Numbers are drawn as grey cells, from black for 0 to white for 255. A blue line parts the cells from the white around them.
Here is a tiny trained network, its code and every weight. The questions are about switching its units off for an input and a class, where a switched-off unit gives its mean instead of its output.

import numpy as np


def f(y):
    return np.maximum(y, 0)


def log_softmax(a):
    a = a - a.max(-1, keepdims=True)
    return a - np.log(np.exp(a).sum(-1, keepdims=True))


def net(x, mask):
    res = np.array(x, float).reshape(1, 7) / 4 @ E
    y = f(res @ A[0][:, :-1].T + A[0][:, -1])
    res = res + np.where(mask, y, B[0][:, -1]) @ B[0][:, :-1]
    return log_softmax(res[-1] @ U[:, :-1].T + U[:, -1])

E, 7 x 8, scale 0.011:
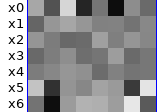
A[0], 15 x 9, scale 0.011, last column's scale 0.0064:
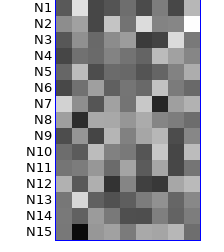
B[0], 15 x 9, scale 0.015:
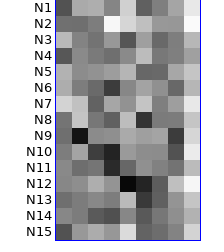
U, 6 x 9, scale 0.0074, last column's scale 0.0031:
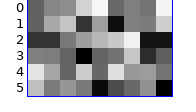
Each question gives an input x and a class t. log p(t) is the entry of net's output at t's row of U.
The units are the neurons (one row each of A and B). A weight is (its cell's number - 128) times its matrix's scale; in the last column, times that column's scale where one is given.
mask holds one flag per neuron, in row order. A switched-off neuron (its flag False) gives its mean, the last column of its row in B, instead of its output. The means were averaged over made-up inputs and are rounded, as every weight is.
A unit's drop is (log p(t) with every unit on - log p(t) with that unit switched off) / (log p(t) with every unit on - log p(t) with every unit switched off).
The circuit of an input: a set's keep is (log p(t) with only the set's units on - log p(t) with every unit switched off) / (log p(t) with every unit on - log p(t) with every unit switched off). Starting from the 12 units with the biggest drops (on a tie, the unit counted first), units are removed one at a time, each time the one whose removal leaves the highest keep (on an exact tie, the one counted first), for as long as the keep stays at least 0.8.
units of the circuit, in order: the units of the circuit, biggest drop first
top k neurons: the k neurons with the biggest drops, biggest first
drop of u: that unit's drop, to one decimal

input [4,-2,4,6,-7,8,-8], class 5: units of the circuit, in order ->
N12
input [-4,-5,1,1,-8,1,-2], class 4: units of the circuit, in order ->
N7; N15
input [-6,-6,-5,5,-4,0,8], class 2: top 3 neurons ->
N9; N12; N1
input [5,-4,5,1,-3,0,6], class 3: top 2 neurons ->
N10; N1
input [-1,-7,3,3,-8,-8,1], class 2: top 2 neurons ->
N9; N12
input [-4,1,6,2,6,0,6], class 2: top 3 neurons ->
N9; N12; N1
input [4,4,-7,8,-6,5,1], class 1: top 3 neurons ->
N15; N8; N7
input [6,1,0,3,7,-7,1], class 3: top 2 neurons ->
N10; N6
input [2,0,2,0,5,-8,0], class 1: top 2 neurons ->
N1; N13
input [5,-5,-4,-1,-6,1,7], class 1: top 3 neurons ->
N15; N8; N9
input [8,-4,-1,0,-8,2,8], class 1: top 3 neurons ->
N15; N8; N12
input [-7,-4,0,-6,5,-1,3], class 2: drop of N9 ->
0.4
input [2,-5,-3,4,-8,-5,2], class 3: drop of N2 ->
0.2
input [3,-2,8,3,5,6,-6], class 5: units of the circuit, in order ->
N12
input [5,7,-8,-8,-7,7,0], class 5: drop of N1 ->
0.1
